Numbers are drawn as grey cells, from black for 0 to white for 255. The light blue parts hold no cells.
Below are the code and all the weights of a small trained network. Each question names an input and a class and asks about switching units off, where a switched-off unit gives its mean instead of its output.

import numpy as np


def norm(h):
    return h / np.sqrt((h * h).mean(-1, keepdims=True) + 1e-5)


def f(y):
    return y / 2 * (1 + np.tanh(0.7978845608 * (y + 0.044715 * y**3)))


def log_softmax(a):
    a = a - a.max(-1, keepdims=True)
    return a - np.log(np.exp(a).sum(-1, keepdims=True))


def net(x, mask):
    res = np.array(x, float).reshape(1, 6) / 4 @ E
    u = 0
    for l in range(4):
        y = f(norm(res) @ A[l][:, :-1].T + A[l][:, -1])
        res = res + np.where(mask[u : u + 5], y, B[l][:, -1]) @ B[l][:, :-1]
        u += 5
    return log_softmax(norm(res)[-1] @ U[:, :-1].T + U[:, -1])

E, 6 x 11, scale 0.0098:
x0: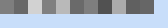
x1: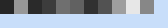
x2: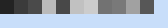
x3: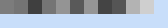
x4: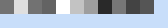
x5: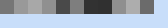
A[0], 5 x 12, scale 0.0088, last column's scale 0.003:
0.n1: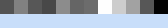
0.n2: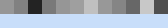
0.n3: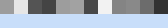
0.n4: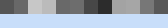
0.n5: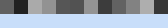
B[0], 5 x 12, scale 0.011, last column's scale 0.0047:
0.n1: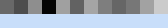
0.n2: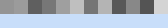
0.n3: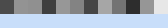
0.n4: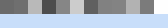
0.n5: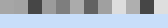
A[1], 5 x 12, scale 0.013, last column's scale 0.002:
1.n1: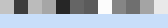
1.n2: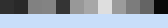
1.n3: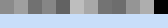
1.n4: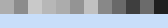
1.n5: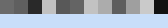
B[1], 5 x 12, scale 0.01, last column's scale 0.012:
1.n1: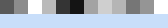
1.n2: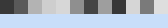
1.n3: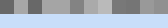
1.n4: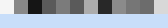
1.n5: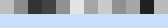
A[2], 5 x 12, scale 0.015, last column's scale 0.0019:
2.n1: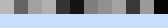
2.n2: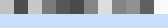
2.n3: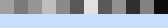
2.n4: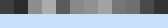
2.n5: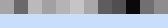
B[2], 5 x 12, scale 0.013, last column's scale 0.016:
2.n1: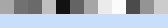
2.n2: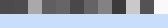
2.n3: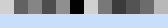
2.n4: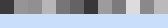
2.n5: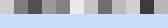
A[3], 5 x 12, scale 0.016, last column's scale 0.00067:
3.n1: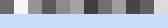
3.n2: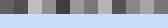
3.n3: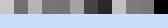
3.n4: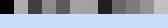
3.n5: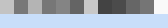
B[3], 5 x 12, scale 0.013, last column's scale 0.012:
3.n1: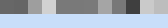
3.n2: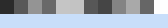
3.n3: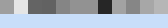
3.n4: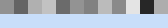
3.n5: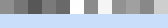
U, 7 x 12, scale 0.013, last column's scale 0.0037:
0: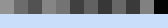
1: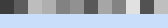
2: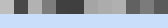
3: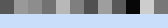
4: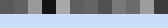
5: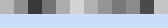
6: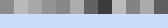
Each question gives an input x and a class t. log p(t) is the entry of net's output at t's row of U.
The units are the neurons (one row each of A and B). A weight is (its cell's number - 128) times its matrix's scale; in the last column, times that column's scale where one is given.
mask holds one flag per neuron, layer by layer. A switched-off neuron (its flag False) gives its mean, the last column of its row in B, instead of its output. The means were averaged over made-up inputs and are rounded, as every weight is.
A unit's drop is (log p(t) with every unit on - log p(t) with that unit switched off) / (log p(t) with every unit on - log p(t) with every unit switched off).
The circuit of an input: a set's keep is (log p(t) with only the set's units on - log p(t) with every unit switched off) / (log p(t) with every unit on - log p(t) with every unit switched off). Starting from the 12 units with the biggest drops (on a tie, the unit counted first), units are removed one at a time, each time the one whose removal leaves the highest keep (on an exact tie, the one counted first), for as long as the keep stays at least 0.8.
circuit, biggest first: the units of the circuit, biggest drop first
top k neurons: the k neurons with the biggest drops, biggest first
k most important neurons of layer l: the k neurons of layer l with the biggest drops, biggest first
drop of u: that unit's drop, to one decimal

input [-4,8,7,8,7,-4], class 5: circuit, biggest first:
[2.n2]
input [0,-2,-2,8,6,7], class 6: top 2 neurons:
[1.n1 2.n3]
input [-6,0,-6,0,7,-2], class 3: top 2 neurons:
[0.n3 3.n1]
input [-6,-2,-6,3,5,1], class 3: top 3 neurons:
[0.n3 3.n1 2.n3]
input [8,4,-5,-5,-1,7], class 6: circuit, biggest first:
[1.n1 3.n3 2.n2]
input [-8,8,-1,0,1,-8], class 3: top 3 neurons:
[0.n3 2.n2 2.n5]
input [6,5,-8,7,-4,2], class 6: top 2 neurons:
[1.n1 2.n2]
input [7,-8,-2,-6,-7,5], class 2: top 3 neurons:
[2.n1 1.n4 2.n3]
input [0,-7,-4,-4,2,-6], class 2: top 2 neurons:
[2.n1 1.n1]
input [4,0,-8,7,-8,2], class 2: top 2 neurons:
[2.n1 1.n2]
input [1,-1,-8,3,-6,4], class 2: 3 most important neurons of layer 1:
[1.n2 1.n1 1.n5]
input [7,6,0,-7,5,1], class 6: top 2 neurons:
[3.n3 1.n1]
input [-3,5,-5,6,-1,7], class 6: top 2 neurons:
[2.n2 3.n3]
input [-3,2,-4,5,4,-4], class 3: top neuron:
[3.n1]
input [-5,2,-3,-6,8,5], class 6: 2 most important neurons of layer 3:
[3.n3 3.n4]
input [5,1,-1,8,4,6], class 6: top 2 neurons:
[3.n3 2.n2]
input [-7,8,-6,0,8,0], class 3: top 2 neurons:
[0.n3 3.n1]
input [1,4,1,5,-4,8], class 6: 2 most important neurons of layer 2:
[2.n2 2.n4]
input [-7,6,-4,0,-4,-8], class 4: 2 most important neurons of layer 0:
[0.n1 0.n3]
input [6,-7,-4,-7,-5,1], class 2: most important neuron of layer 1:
[1.n4]
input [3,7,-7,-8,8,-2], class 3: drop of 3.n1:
0.2
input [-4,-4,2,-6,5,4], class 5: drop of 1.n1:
0.2
